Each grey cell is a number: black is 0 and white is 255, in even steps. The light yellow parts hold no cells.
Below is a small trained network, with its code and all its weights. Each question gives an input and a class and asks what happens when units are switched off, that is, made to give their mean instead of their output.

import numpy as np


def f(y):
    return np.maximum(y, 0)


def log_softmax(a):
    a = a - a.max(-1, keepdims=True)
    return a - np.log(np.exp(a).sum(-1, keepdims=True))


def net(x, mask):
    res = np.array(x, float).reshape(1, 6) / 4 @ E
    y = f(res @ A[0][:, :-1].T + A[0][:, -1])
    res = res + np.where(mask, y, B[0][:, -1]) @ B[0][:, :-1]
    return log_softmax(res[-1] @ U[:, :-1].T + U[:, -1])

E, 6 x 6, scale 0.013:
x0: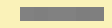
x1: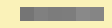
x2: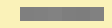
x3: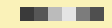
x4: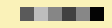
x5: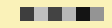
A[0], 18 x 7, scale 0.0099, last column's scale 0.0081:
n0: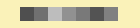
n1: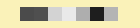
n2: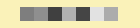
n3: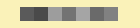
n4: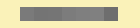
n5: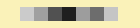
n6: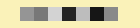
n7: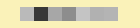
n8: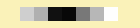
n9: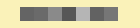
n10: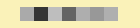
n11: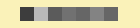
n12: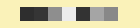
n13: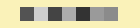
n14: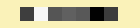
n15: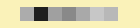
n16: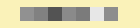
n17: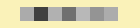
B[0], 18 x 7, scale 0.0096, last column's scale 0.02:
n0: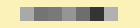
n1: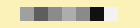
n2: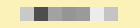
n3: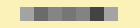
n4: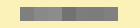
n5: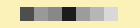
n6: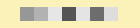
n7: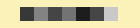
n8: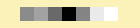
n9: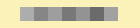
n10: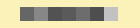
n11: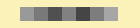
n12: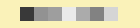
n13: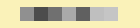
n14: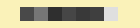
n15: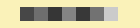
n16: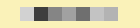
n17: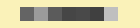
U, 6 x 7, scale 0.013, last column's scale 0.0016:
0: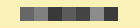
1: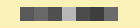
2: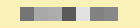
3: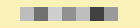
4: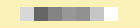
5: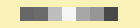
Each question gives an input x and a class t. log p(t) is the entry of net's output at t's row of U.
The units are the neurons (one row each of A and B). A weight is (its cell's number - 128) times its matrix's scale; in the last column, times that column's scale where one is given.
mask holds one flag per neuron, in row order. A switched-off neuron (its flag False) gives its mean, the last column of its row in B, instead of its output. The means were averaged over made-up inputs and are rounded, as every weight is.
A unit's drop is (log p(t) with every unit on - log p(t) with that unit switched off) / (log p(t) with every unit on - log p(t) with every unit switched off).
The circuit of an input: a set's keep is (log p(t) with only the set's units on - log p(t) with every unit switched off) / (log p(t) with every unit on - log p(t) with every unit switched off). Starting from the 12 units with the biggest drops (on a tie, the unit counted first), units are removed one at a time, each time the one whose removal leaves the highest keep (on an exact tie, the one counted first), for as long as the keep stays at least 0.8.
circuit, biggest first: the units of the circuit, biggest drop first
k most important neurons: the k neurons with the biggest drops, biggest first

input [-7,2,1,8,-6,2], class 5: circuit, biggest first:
[n12]
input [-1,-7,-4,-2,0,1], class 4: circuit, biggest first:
[n14; n7]
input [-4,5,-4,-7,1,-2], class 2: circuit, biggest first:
[n14; n5]
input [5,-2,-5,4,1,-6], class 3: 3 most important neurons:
[n6; n14; n9]
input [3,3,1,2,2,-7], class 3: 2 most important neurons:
[n6; n8]
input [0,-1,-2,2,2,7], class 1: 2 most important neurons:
[n8; n14]
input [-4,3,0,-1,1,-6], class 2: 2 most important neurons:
[n6; n14]
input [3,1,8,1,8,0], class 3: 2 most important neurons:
[n6; n8]
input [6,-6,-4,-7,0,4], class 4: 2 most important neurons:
[n2; n7]
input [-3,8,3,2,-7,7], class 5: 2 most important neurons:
[n12; n8]
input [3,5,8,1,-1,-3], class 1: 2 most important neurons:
[n8; n5]
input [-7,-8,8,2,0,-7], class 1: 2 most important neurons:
[n7; n15]
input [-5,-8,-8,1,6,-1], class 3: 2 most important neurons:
[n8; n6]
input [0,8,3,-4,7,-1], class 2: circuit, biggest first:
[n6]
